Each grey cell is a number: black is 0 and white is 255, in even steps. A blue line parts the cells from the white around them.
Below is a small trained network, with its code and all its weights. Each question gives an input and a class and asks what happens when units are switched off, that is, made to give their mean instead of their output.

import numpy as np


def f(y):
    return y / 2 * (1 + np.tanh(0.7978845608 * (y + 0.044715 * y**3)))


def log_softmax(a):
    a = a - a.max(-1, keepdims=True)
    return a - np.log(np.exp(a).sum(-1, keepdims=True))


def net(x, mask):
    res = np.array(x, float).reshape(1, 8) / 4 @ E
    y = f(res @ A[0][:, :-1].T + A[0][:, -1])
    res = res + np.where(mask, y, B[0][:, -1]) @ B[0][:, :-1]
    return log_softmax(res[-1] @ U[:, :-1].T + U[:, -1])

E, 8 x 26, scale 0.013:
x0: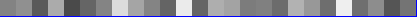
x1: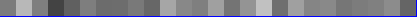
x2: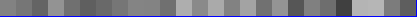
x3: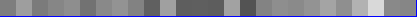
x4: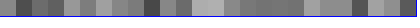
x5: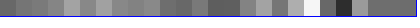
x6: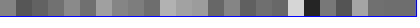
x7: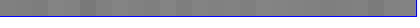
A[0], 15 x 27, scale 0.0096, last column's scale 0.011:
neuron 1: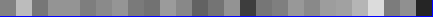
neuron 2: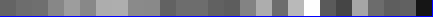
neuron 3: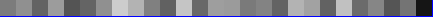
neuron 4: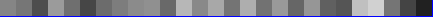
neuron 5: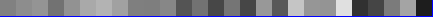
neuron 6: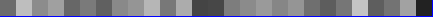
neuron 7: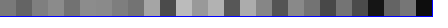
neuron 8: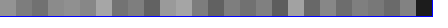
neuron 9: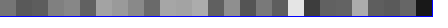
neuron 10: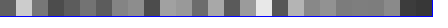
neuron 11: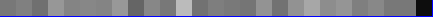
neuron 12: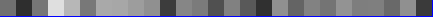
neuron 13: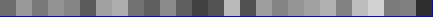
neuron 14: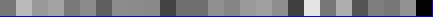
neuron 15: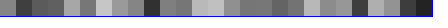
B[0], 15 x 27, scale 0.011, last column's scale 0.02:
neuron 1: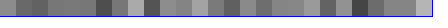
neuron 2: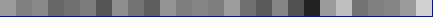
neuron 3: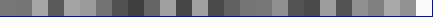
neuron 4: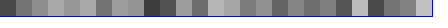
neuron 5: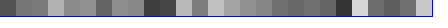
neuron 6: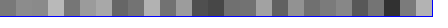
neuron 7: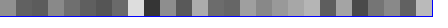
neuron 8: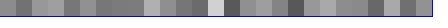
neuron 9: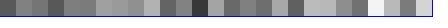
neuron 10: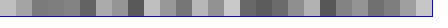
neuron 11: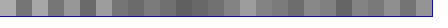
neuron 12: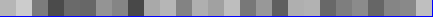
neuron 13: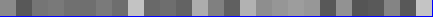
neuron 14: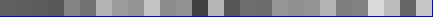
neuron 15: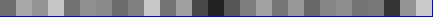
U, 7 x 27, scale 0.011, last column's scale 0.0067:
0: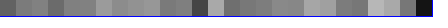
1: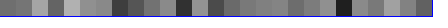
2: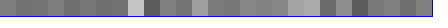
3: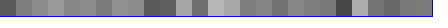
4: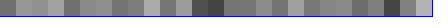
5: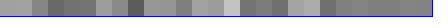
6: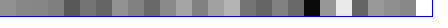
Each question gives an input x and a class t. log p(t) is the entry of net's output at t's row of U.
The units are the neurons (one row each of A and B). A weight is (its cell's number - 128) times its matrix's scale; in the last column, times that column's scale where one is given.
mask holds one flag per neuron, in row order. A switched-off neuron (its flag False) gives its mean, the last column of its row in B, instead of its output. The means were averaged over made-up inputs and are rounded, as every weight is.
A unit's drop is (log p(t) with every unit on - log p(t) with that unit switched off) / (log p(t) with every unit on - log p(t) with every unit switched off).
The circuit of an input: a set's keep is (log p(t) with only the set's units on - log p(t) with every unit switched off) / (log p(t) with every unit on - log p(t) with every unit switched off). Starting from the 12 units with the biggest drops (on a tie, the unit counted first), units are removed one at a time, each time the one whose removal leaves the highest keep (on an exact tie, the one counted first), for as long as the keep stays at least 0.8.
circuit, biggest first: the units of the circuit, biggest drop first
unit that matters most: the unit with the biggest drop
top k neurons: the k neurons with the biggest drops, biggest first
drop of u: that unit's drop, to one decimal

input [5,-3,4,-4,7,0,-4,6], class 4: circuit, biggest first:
neuron 15
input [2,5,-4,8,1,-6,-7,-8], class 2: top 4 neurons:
neuron 1; neuron 13; neuron 9; neuron 2
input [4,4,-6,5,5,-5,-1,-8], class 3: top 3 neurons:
neuron 5; neuron 2; neuron 7
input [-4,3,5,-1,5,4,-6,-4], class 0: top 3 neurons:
neuron 3; neuron 14; neuron 5
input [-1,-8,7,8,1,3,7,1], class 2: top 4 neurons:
neuron 13; neuron 1; neuron 14; neuron 10
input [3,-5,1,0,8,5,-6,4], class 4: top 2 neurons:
neuron 15; neuron 9
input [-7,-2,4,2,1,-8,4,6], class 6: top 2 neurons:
neuron 3; neuron 11
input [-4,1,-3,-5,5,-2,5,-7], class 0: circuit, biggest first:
neuron 3; neuron 9
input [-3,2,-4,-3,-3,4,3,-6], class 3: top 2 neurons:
neuron 3; neuron 15
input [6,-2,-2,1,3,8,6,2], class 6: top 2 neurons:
neuron 2; neuron 14
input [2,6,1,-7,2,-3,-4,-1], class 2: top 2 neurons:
neuron 7; neuron 12
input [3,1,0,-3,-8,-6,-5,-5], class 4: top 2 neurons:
neuron 6; neuron 2
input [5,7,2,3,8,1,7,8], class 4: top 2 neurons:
neuron 15; neuron 14
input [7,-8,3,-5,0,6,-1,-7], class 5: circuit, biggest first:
neuron 12
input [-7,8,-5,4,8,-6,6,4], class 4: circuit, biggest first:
neuron 15; neuron 3
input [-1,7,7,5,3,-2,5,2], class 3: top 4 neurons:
neuron 4; neuron 12; neuron 14; neuron 7
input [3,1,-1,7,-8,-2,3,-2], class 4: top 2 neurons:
neuron 6; neuron 7
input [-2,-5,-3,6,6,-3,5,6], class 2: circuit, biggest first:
neuron 13; neuron 3
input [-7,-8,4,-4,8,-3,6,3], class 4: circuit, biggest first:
neuron 15; neuron 3
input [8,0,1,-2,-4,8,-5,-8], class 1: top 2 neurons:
neuron 3; neuron 11
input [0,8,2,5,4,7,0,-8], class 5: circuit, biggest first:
neuron 10
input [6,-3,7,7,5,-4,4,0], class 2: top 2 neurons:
neuron 1; neuron 13
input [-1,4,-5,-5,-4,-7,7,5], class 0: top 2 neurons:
neuron 9; neuron 2
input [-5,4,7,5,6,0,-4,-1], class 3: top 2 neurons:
neuron 3; neuron 4
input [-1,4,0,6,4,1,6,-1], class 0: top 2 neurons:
neuron 9; neuron 7
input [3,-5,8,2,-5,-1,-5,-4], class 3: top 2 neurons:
neuron 4; neuron 9
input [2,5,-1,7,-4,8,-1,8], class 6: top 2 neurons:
neuron 2; neuron 7
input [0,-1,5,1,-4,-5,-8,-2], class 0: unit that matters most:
neuron 14
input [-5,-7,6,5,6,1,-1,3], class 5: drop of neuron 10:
-0.1
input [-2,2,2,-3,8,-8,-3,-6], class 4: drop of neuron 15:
0.6
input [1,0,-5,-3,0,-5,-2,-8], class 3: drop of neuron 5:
0.6
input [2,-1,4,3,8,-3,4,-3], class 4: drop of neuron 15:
0.8
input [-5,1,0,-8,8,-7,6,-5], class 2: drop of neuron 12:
0.0
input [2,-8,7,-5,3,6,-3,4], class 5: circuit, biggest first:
neuron 12
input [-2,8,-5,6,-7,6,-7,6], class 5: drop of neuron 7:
0.1
